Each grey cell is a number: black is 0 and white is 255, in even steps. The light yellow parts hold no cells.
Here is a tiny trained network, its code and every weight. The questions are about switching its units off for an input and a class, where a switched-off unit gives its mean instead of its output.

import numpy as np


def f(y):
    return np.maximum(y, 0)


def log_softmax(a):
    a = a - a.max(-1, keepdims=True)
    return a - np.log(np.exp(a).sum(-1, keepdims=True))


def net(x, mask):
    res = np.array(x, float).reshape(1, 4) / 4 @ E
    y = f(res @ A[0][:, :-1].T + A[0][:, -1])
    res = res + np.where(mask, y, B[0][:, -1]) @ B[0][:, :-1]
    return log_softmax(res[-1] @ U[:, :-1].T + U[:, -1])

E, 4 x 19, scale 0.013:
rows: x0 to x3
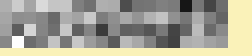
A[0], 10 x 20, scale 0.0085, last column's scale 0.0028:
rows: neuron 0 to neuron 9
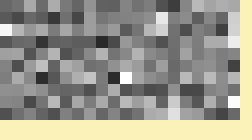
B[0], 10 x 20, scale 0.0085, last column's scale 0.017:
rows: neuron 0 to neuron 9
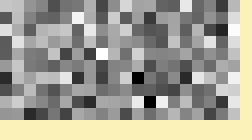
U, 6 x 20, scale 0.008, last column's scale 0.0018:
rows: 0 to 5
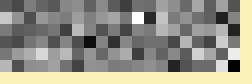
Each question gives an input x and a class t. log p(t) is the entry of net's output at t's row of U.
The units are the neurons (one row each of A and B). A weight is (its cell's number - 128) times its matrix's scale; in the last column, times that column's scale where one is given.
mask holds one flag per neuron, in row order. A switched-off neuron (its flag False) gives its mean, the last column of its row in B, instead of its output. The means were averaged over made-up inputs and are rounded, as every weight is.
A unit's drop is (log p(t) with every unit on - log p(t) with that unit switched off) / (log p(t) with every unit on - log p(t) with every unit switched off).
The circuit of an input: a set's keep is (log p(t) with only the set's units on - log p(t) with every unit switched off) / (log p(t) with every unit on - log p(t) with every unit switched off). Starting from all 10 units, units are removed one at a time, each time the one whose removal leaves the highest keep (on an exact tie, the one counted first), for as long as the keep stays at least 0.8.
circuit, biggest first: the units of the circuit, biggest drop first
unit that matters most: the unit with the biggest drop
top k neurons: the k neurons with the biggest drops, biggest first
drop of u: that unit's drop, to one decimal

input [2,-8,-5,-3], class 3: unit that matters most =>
neuron 2
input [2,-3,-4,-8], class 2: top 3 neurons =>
(neuron 2; neuron 8; neuron 7)
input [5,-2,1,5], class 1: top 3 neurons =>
(neuron 6; neuron 3; neuron 4)
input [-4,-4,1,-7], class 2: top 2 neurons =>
(neuron 8; neuron 2)
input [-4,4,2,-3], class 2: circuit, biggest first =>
(neuron 2; neuron 8; neuron 9)
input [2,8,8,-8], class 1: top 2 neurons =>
(neuron 6; neuron 9)
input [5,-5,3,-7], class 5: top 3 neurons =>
(neuron 6; neuron 3; neuron 7)
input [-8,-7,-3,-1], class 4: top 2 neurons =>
(neuron 3; neuron 6)
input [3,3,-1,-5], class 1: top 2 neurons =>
(neuron 6; neuron 3)
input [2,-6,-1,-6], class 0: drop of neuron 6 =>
0.1
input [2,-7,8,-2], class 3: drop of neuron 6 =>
0.4
